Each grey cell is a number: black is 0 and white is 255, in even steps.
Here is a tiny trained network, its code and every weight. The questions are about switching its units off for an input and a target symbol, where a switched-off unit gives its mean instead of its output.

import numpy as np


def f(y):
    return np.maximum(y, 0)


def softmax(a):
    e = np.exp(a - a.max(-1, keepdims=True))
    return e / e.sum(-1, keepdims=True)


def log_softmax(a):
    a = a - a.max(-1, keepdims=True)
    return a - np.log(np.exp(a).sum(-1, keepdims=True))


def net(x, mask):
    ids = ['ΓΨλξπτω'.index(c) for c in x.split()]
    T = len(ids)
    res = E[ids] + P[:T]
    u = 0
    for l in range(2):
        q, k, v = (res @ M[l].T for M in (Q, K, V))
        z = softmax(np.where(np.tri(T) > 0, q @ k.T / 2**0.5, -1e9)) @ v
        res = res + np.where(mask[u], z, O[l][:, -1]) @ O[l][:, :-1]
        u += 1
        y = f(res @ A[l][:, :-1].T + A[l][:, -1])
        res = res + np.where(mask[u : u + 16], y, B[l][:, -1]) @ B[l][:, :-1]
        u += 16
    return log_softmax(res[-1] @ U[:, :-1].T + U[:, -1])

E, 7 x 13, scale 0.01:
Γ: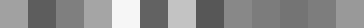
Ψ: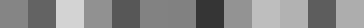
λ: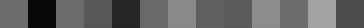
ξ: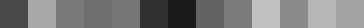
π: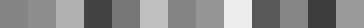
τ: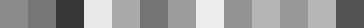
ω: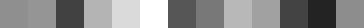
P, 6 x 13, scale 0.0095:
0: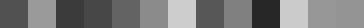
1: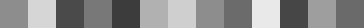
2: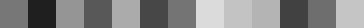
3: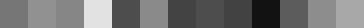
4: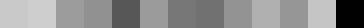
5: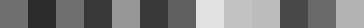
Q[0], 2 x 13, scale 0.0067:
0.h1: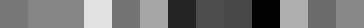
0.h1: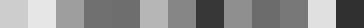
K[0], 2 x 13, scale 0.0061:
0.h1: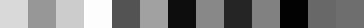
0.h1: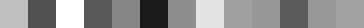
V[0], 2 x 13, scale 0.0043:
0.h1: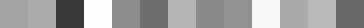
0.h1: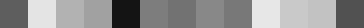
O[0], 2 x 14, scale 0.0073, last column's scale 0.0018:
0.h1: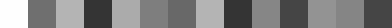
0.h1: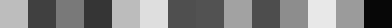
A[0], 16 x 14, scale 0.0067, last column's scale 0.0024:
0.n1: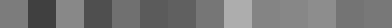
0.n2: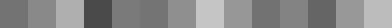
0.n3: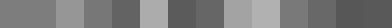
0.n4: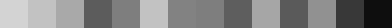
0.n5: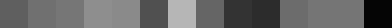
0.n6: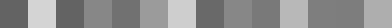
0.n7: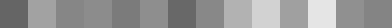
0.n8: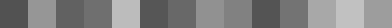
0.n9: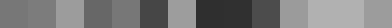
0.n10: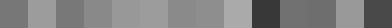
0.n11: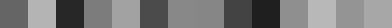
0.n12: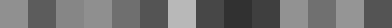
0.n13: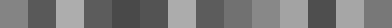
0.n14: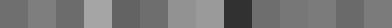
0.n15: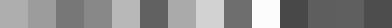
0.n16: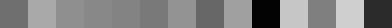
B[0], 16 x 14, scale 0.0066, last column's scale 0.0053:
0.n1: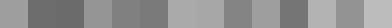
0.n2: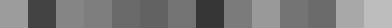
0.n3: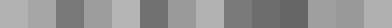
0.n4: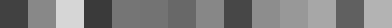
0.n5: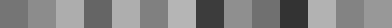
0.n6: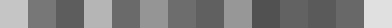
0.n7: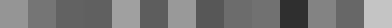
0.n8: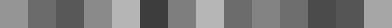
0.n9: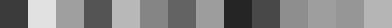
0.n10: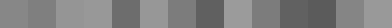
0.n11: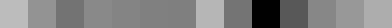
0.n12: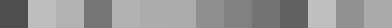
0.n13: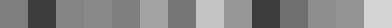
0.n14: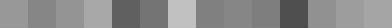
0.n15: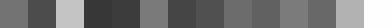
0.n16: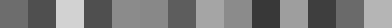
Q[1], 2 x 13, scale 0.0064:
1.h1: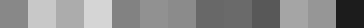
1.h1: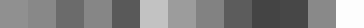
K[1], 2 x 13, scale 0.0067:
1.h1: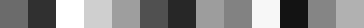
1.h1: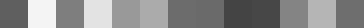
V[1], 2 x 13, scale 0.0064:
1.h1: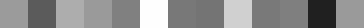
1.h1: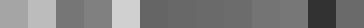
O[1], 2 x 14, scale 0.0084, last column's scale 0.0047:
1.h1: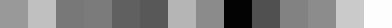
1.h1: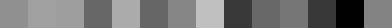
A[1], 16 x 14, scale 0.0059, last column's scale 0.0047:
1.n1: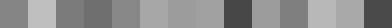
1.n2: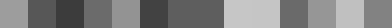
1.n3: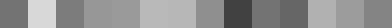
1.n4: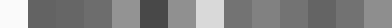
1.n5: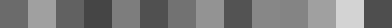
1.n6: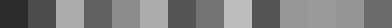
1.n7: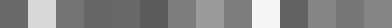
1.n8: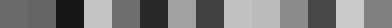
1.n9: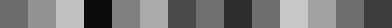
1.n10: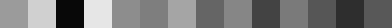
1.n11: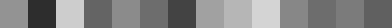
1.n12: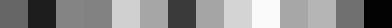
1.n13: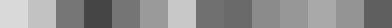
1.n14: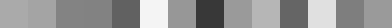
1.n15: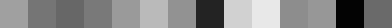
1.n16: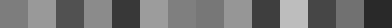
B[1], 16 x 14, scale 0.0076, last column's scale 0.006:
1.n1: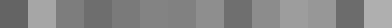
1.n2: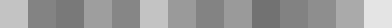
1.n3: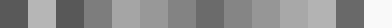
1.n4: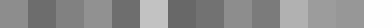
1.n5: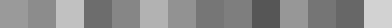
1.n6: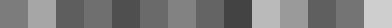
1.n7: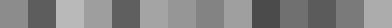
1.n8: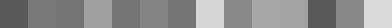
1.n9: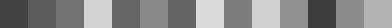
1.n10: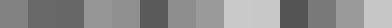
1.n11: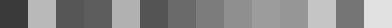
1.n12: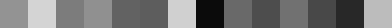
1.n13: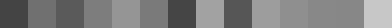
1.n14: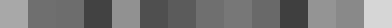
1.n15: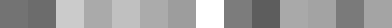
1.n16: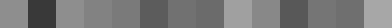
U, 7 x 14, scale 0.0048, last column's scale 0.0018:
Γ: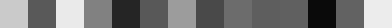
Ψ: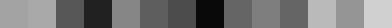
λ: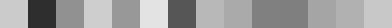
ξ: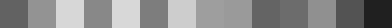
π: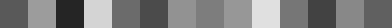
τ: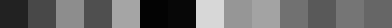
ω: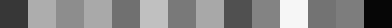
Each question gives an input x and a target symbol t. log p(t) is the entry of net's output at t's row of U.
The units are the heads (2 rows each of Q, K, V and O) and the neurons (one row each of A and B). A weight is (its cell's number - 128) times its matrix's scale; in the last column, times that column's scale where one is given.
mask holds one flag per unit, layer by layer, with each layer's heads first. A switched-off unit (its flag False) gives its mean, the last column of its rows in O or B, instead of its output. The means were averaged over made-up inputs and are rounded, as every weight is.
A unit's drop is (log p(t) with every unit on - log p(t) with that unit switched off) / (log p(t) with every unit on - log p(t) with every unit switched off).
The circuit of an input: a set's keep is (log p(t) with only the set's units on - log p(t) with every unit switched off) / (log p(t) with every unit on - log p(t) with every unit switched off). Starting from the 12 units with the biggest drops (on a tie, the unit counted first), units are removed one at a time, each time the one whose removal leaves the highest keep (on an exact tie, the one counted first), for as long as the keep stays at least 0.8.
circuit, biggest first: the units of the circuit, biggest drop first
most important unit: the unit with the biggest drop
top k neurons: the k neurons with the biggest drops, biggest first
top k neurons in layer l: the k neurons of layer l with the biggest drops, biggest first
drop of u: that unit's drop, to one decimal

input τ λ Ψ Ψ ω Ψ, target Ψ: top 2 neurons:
(1.n11, 1.n12)
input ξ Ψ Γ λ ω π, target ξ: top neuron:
(1.n15)
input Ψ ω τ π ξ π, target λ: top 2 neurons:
(1.n2, 0.n16)
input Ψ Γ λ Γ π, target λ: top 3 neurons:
(1.n15, 0.n15, 0.n6)
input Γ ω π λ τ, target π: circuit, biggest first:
(0.h1, 1.n10)
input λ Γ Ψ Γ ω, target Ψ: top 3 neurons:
(0.n4, 1.n14, 0.n13)
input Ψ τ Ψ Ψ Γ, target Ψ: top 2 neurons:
(1.n14, 0.n4)
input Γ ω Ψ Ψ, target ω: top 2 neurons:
(0.n9, 1.n9)
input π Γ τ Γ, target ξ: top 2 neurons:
(0.n12, 0.n5)
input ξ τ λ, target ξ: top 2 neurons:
(1.n15, 1.n12)
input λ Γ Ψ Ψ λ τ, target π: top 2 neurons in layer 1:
(1.n12, 1.n8)
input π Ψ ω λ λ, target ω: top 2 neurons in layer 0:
(0.n4, 0.n15)
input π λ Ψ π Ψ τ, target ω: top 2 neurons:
(0.n16, 0.n6)
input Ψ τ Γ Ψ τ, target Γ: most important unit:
0.n15
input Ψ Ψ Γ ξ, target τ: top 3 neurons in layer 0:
(0.n9, 0.n8, 0.n11)
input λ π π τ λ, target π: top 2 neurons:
(1.n10, 0.n15)
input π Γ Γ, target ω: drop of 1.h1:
0.8
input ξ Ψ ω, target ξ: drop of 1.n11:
0.2
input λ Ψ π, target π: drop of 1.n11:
0.1
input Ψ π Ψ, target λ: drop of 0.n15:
0.1
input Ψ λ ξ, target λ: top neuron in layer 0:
(0.n16)
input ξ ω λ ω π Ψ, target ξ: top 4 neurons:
(1.n15, 1.n12, 1.n11, 0.n9)
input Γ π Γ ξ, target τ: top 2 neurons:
(0.n9, 0.n8)
